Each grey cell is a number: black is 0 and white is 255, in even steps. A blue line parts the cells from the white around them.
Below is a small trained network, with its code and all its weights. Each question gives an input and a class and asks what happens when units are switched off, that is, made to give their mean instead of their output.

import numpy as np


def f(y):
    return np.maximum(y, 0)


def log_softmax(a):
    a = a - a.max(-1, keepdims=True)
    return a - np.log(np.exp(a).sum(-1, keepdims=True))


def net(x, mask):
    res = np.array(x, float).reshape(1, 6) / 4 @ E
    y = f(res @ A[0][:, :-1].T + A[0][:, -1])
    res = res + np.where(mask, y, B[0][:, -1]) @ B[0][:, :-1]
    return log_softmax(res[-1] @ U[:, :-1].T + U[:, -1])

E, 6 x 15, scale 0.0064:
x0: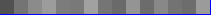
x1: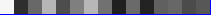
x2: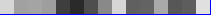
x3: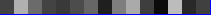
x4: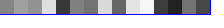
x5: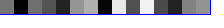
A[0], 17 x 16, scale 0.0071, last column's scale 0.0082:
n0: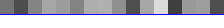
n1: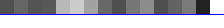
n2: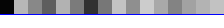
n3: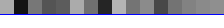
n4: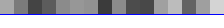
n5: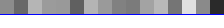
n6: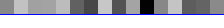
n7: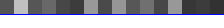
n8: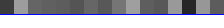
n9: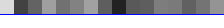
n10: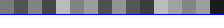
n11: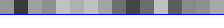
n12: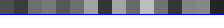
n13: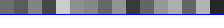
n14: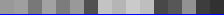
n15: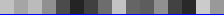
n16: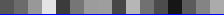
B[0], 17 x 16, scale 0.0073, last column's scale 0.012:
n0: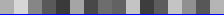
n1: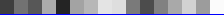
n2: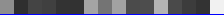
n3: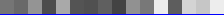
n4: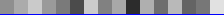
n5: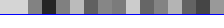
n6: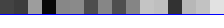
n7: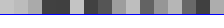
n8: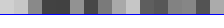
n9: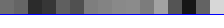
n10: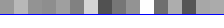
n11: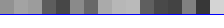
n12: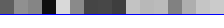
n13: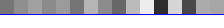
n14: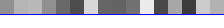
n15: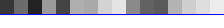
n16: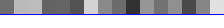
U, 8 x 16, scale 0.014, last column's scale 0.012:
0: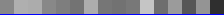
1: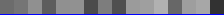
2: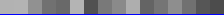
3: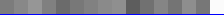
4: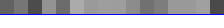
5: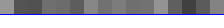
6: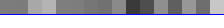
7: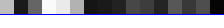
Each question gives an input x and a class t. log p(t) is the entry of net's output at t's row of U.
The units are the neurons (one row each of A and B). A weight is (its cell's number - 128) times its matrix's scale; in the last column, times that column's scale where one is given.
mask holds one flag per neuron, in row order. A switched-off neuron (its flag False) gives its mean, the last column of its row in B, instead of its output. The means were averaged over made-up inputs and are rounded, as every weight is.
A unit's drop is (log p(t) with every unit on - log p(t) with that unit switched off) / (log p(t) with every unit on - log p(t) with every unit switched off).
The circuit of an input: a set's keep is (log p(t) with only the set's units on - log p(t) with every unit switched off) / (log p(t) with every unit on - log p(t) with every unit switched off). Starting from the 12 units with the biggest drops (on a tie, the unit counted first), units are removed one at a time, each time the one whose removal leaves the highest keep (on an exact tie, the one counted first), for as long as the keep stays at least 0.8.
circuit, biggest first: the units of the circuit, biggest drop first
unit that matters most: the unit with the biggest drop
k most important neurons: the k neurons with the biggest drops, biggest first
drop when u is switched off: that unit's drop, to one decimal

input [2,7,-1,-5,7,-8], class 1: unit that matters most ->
n6
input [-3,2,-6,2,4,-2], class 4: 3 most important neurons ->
[n1 n4 n2]
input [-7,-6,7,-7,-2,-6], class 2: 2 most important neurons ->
[n5 n0]
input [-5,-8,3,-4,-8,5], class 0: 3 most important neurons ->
[n13 n10 n4]
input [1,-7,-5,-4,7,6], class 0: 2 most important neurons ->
[n14 n15]
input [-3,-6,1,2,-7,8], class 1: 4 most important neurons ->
[n3 n12 n16 n14]
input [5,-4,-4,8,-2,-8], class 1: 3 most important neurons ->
[n6 n11 n0]
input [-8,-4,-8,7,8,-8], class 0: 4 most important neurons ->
[n14 n3 n15 n12]
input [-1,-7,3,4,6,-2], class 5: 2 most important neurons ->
[n2 n4]
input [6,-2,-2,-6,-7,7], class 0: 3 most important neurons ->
[n10 n13 n4]
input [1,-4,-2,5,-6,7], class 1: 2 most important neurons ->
[n3 n12]
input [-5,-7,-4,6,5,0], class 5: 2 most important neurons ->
[n2 n15]
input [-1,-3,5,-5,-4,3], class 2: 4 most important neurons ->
[n0 n1 n5 n11]
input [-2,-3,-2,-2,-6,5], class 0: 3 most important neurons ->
[n13 n10 n4]
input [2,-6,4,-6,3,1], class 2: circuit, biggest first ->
[n0 n5]
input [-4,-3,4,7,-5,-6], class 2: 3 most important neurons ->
[n8 n7 n3]
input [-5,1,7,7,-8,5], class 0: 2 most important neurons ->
[n4 n10]
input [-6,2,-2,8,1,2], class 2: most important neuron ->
[n7]
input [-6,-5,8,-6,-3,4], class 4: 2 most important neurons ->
[n15 n16]
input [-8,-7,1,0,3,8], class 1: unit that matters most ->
n12
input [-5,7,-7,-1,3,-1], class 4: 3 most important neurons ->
[n1 n2 n4]
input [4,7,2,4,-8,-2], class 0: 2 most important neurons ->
[n4 n10]
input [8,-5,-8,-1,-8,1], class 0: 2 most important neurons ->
[n10 n13]
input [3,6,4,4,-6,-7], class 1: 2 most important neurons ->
[n6 n2]
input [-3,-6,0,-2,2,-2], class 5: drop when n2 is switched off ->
0.5
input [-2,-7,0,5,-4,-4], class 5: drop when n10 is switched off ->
0.0
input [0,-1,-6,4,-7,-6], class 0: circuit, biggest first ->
[n10]
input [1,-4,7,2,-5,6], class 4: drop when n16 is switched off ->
0.2
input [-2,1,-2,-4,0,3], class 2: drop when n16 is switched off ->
0.1
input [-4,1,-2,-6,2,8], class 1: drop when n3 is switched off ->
0.2
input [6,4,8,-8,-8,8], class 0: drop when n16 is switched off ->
-0.1
